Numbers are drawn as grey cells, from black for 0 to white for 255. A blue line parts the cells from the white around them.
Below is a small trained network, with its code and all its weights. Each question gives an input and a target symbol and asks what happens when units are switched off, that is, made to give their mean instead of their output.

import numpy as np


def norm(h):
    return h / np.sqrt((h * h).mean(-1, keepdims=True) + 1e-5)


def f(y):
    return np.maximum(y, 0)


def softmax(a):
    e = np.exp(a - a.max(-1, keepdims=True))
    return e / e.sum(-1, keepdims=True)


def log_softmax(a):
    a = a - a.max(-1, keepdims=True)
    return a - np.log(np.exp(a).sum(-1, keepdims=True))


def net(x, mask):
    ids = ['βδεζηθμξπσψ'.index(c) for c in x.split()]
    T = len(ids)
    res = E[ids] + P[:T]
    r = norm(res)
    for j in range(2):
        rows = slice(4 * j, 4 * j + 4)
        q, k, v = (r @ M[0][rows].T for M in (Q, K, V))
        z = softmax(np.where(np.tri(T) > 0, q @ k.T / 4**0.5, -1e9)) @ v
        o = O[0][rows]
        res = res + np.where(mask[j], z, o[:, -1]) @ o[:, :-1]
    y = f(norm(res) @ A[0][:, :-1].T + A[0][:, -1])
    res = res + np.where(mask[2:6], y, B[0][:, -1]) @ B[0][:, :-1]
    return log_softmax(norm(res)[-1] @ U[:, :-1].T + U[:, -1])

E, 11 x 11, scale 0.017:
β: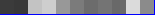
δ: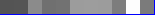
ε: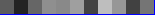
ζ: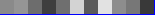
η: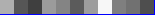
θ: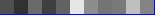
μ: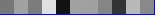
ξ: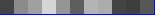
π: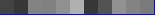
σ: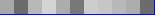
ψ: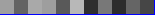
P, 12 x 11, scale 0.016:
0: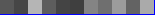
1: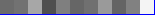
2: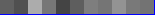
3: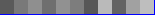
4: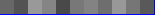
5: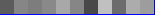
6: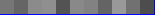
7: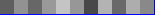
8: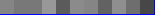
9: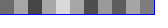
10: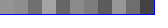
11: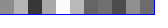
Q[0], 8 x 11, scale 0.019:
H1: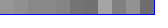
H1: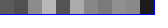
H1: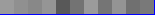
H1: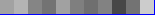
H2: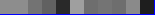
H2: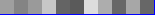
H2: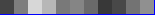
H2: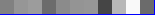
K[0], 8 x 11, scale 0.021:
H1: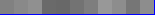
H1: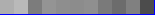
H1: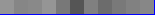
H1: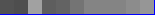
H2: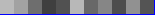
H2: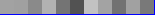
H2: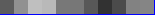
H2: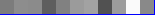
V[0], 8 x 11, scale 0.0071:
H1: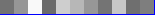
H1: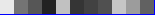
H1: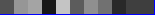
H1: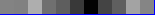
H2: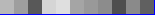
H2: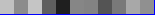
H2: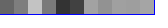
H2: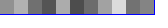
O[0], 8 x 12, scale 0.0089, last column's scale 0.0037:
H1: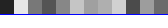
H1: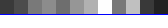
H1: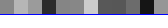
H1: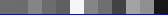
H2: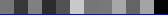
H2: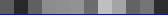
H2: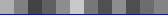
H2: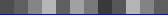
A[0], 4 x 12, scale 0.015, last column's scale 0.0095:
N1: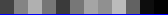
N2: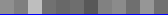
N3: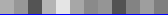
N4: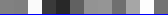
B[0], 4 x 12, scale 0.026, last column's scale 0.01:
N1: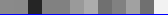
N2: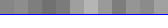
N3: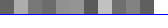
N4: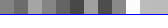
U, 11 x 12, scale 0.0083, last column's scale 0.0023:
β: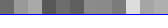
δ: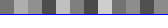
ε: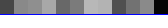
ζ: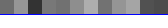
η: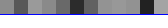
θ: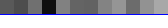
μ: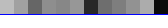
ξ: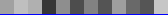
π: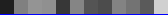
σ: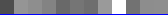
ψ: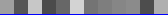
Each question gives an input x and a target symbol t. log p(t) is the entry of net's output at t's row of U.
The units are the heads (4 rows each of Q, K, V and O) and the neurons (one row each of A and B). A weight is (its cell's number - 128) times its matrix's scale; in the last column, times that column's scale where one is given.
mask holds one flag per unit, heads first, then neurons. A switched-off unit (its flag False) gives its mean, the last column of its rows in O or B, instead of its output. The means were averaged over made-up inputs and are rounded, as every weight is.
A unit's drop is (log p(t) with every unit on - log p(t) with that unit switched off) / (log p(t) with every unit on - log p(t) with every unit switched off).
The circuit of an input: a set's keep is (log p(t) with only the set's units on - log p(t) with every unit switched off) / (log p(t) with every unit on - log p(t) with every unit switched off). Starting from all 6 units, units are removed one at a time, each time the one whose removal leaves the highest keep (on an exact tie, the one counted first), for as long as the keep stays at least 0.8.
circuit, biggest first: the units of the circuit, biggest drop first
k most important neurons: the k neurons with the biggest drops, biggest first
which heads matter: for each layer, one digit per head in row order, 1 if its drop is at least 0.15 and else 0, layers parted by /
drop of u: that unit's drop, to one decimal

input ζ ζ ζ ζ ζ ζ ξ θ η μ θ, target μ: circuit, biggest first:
[H1]
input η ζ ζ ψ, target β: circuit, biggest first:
[N4; H2]
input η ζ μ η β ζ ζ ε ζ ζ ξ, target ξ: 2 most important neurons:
[N1; N3]
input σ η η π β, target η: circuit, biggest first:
[H1; H2; N1]
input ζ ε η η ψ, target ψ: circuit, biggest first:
[H1; N3; N1; H2]
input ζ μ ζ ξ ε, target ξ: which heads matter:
10
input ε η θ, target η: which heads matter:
11
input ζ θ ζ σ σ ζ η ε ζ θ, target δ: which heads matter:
00
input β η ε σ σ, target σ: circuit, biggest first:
[H1; N1]
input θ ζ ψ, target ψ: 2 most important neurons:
[N3; N1]
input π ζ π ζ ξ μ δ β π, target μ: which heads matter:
10
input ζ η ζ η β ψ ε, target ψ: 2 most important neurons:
[N1; N3]
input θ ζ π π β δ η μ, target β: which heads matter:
01
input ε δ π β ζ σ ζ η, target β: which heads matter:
01
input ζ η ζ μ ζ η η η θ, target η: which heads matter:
10
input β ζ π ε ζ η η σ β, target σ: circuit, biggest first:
[H1; N1; H2]
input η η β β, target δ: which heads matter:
01
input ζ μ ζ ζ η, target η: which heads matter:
10
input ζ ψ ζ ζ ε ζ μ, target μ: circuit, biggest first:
[H1]
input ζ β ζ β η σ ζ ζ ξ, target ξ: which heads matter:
10
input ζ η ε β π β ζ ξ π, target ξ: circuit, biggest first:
[H1; N1]
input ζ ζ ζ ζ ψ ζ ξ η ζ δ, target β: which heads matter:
01
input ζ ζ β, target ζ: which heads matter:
11
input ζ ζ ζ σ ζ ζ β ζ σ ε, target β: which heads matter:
01
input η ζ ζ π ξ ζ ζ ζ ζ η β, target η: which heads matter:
10
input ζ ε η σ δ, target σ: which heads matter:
11
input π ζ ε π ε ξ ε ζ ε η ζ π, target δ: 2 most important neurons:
[N3; N1]
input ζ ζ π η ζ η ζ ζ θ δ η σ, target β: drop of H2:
2.0
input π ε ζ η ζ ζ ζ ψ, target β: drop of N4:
0.2
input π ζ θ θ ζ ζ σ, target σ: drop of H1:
1.1
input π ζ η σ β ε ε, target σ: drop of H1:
1.3
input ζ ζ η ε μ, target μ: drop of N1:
0.1
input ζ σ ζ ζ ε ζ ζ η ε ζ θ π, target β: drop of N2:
0.0
